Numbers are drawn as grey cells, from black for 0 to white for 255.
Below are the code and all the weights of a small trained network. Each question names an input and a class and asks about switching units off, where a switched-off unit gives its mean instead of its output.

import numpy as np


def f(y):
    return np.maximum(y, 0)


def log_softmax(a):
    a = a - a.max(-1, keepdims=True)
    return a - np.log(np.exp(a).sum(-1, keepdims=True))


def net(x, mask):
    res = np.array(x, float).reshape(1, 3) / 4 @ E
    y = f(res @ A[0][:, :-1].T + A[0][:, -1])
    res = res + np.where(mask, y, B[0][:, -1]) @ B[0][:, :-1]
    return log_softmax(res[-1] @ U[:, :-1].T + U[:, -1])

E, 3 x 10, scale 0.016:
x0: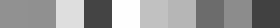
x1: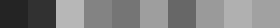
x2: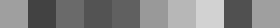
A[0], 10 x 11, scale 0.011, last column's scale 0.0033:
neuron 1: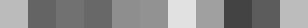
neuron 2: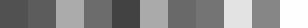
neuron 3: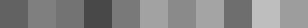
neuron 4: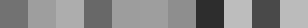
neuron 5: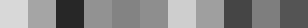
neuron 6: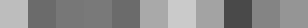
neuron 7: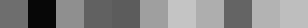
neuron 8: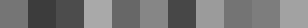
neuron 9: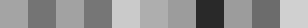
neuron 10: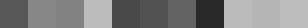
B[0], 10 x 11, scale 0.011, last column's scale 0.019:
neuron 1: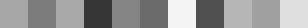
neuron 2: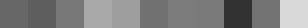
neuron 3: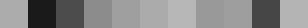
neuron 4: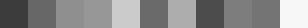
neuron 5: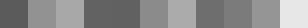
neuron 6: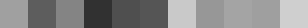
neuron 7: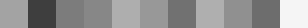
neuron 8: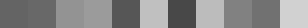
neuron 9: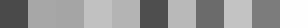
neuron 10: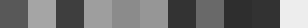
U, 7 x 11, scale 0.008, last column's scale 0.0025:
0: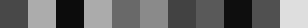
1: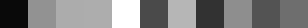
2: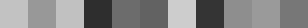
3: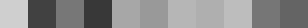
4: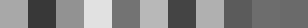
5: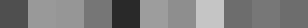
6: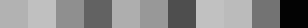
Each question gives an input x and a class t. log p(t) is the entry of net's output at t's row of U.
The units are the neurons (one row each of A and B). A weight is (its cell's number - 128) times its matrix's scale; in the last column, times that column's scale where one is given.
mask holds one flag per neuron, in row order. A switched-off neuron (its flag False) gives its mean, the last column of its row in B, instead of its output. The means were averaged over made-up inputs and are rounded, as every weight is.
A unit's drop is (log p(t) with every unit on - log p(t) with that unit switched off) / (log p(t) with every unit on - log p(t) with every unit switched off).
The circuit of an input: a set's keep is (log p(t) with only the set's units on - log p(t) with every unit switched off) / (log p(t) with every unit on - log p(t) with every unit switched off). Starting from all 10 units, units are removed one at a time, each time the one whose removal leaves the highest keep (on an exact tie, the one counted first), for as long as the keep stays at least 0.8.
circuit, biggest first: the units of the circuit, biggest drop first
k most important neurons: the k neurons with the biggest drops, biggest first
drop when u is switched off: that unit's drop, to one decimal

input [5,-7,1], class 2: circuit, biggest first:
[neuron 1]
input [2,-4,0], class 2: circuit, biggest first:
[neuron 10; neuron 2; neuron 1]
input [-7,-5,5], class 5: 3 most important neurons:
[neuron 8; neuron 5; neuron 4]
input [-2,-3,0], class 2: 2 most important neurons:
[neuron 10; neuron 2]
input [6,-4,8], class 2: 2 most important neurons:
[neuron 1; neuron 5]
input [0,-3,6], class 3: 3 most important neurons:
[neuron 7; neuron 3; neuron 9]
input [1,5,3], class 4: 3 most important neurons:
[neuron 1; neuron 2; neuron 6]
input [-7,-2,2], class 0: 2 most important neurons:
[neuron 10; neuron 1]
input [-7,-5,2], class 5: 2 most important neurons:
[neuron 5; neuron 2]
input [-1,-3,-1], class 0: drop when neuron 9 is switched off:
0.5
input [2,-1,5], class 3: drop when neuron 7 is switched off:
0.1
